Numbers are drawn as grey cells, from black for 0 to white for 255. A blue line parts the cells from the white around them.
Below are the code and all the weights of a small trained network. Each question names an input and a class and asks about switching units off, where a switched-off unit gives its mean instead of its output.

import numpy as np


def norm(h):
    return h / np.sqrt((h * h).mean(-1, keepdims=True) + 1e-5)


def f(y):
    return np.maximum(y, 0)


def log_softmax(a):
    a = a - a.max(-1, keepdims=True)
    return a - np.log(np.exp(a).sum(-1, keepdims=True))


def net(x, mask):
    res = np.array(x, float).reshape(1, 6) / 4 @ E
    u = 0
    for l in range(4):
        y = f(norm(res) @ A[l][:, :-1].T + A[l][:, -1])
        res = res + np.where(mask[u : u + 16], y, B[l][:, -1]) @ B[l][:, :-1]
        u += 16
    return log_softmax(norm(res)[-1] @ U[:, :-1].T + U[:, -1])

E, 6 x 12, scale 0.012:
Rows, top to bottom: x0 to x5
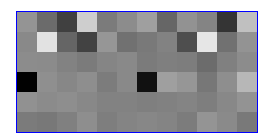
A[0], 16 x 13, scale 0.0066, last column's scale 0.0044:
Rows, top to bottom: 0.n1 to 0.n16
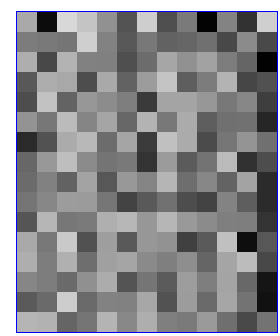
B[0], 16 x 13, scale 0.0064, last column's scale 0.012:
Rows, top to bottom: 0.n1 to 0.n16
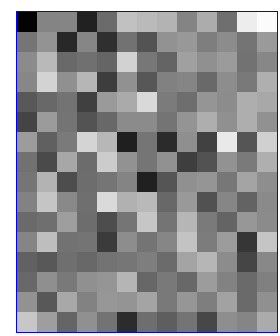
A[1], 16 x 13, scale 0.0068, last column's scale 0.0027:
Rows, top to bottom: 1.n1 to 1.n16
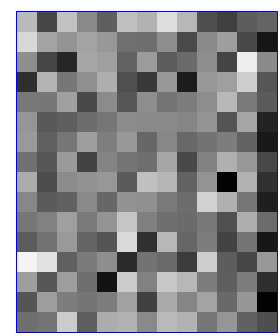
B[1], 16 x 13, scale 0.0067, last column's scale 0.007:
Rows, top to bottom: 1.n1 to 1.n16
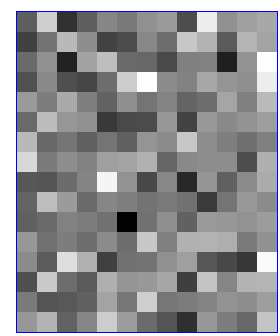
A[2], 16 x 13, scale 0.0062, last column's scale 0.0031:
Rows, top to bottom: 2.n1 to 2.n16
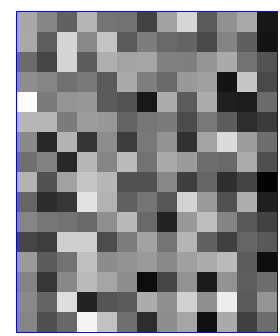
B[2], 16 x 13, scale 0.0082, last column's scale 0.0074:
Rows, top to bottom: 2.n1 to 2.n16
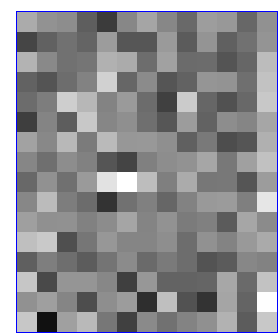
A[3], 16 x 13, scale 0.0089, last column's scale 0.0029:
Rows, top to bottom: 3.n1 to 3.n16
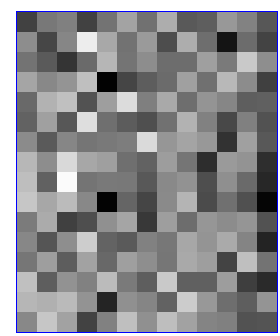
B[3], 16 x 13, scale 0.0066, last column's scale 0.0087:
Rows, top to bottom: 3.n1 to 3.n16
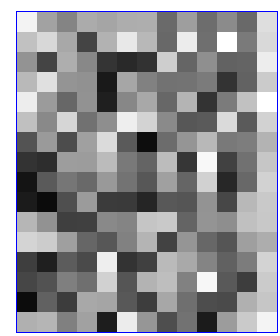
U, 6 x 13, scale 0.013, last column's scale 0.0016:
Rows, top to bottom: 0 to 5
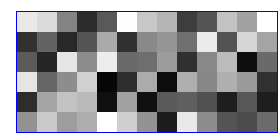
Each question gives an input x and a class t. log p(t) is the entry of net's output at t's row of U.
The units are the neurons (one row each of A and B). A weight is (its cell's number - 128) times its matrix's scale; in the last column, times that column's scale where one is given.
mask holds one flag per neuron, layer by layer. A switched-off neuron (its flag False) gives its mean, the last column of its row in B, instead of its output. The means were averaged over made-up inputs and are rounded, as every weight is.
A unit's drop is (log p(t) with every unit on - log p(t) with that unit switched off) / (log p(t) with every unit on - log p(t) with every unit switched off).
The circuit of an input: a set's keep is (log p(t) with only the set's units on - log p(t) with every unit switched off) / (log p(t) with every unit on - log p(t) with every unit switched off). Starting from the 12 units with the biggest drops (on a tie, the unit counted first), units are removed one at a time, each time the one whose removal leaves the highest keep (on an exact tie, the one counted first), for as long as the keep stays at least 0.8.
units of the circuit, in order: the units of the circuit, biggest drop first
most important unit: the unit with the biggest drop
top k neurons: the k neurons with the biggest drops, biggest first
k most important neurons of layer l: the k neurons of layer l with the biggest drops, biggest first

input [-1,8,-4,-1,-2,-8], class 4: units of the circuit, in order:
(0.n1 1.n13)
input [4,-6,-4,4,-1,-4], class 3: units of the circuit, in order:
(0.n7)
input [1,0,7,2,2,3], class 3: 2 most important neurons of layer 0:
(0.n7 0.n1)
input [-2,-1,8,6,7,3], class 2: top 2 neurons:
(0.n7 0.n1)
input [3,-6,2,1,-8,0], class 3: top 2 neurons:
(0.n7 1.n4)
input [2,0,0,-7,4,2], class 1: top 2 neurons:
(0.n1 0.n7)
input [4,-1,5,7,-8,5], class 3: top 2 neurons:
(0.n7 0.n1)
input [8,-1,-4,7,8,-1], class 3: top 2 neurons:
(0.n1 0.n7)
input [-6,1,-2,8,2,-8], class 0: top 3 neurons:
(1.n4 0.n5 1.n13)
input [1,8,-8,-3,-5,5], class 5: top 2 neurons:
(0.n12 3.n2)
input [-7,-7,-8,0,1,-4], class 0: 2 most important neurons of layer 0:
(0.n1 0.n12)
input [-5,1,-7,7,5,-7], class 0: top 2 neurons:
(1.n4 0.n5)
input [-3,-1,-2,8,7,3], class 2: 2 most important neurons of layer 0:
(0.n7 0.n1)
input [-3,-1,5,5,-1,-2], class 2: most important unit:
0.n7
